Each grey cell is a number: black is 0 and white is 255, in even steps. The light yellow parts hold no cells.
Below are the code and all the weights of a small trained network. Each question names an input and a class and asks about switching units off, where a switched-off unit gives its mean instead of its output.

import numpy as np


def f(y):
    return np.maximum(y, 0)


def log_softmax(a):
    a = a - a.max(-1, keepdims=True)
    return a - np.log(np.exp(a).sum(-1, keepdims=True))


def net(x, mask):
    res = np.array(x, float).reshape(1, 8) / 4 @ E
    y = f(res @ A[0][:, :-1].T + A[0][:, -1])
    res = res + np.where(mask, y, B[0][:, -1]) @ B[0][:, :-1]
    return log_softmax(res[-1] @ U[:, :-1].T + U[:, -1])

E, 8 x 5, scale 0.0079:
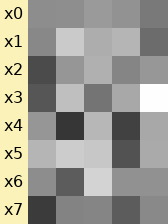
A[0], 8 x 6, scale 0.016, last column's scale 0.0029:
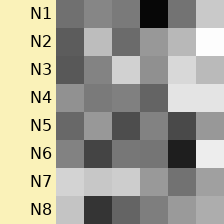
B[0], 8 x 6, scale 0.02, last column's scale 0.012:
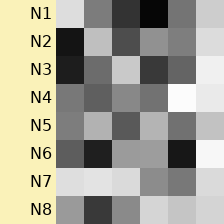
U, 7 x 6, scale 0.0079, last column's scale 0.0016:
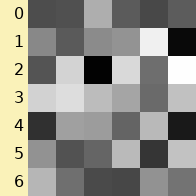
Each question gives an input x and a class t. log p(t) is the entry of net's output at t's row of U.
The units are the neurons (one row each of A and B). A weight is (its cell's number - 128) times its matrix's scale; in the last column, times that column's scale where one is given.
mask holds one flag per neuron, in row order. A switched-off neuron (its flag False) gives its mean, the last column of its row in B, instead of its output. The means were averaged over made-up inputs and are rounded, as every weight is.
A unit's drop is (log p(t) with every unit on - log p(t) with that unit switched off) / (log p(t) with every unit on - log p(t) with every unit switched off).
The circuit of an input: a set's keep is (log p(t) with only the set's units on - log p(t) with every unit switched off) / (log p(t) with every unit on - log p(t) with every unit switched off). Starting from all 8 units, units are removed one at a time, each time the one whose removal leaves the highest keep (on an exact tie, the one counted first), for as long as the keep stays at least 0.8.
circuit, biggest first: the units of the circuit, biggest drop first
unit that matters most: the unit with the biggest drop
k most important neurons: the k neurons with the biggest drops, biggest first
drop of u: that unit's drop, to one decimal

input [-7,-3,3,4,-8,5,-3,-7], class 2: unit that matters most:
N2
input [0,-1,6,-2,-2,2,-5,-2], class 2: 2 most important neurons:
[N3 N7]
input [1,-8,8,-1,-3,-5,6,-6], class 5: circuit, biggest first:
[N3 N4]
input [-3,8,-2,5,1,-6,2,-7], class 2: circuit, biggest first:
[N2 N4]
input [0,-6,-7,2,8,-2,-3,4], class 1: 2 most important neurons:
[N8 N4]
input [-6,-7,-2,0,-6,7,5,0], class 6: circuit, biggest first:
[N1 N3]
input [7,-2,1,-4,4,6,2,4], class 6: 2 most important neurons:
[N1 N5]
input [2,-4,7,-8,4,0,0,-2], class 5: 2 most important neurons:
[N3 N6]
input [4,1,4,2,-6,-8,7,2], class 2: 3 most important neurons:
[N4 N6 N2]
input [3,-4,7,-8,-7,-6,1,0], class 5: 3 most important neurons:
[N6 N3 N5]
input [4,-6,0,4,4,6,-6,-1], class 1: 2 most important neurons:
[N4 N1]
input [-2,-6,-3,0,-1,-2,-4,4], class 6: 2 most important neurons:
[N1 N2]
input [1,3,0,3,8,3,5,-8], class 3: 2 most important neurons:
[N7 N2]
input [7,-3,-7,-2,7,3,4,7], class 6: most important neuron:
[N1]
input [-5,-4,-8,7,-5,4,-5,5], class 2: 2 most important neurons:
[N2 N3]
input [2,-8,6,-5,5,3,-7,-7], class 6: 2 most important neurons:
[N1 N3]
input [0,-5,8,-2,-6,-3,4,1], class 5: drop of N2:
0.3
